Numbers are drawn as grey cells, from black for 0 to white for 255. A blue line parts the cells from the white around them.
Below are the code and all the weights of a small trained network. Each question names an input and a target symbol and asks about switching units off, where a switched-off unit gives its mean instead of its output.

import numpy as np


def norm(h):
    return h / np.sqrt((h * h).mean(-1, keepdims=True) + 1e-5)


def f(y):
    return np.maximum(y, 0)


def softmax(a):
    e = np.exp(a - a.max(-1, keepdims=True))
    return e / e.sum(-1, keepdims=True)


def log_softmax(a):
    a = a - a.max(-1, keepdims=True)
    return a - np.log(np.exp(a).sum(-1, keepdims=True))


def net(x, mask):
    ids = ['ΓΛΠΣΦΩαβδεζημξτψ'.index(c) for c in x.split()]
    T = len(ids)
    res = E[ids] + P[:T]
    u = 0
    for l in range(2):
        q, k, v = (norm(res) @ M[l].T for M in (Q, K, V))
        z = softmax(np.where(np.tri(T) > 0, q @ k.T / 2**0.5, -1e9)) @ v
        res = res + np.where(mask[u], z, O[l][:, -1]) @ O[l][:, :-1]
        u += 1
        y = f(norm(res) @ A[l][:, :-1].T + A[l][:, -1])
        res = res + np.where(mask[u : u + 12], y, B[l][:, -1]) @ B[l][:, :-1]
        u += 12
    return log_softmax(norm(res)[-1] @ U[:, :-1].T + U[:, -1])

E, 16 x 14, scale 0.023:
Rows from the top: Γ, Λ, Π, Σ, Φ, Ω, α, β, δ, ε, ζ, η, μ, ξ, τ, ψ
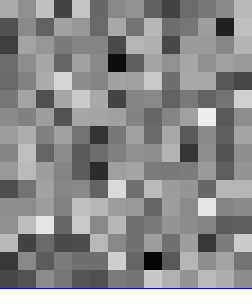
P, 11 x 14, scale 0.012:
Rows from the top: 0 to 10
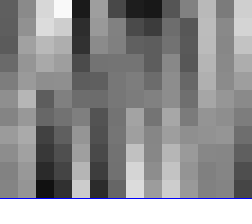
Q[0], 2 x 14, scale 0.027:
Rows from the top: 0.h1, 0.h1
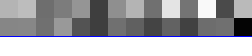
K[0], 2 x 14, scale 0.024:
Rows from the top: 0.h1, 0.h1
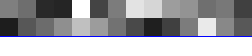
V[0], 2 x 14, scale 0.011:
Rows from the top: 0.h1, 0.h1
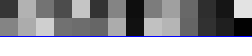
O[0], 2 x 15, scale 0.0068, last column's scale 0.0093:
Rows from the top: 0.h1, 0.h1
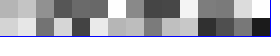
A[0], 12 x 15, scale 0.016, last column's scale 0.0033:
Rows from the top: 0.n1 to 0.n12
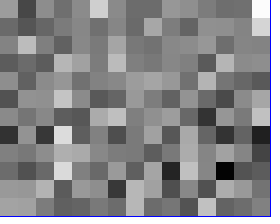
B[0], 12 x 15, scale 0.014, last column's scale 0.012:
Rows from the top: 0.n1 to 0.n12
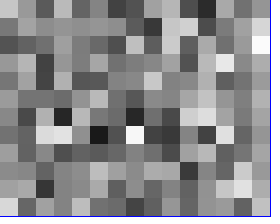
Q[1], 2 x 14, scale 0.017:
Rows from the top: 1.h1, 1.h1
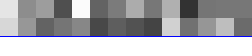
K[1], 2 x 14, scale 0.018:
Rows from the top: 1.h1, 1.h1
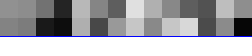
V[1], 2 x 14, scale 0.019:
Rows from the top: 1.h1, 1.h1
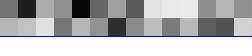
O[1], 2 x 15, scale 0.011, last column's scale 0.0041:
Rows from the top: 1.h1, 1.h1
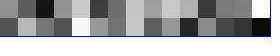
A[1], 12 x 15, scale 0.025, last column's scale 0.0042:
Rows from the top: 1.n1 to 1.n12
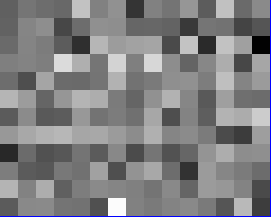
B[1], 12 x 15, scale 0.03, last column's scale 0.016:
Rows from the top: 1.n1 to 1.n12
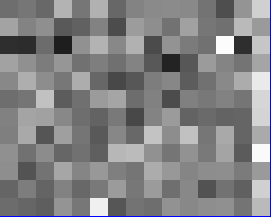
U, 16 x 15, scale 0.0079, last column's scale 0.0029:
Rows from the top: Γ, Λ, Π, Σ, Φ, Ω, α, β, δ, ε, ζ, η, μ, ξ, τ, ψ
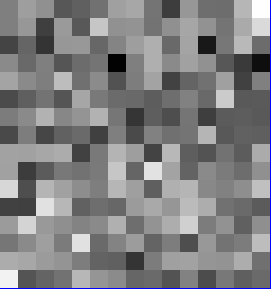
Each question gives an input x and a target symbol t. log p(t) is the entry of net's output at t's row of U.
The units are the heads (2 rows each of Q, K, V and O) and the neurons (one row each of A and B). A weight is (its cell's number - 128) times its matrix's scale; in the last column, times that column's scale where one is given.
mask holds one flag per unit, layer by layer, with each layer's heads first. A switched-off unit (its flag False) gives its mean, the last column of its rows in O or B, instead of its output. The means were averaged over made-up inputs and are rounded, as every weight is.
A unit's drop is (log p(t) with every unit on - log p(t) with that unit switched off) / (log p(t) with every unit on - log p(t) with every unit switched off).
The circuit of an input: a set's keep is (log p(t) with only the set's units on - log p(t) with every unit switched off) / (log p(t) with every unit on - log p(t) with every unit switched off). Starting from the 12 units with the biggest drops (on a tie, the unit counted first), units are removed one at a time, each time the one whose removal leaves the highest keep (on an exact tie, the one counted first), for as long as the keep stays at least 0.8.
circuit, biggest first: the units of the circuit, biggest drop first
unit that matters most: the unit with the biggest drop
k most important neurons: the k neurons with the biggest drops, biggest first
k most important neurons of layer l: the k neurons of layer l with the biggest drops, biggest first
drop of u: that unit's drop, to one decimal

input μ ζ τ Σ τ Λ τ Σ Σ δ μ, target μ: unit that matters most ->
0.h1
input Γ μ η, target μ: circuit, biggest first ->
[0.h1 1.n8]
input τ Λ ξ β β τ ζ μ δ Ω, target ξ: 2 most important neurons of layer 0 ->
[0.n11 0.n6]
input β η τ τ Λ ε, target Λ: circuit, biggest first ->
[0.h1 1.n12]
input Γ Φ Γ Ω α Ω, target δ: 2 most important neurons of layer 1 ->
[1.n7 1.n9]
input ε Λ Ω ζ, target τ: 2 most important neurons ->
[0.n7 0.n4]
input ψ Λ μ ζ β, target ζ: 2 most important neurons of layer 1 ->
[1.n5 1.n3]
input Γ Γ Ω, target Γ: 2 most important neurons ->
[1.n2 1.n3]
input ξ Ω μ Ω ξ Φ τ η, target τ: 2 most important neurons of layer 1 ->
[1.n5 1.n3]
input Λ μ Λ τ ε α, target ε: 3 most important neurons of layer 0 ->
[0.n2 0.n12 0.n3]
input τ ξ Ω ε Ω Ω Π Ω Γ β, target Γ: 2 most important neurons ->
[0.n12 1.n2]
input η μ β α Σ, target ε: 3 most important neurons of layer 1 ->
[1.n10 1.n5 1.n3]
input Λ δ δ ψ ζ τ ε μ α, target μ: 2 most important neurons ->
[1.n8 1.n3]
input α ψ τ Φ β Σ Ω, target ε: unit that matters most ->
1.n10
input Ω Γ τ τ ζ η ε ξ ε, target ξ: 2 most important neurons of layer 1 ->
[1.n9 1.n3]
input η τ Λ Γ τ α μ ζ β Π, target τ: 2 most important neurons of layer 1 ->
[1.n3 1.n7]
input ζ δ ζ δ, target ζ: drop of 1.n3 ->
0.2
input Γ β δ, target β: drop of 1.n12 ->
0.2
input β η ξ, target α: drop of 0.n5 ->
0.0
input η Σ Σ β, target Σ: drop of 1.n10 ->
0.1
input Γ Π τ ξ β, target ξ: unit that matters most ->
1.h1
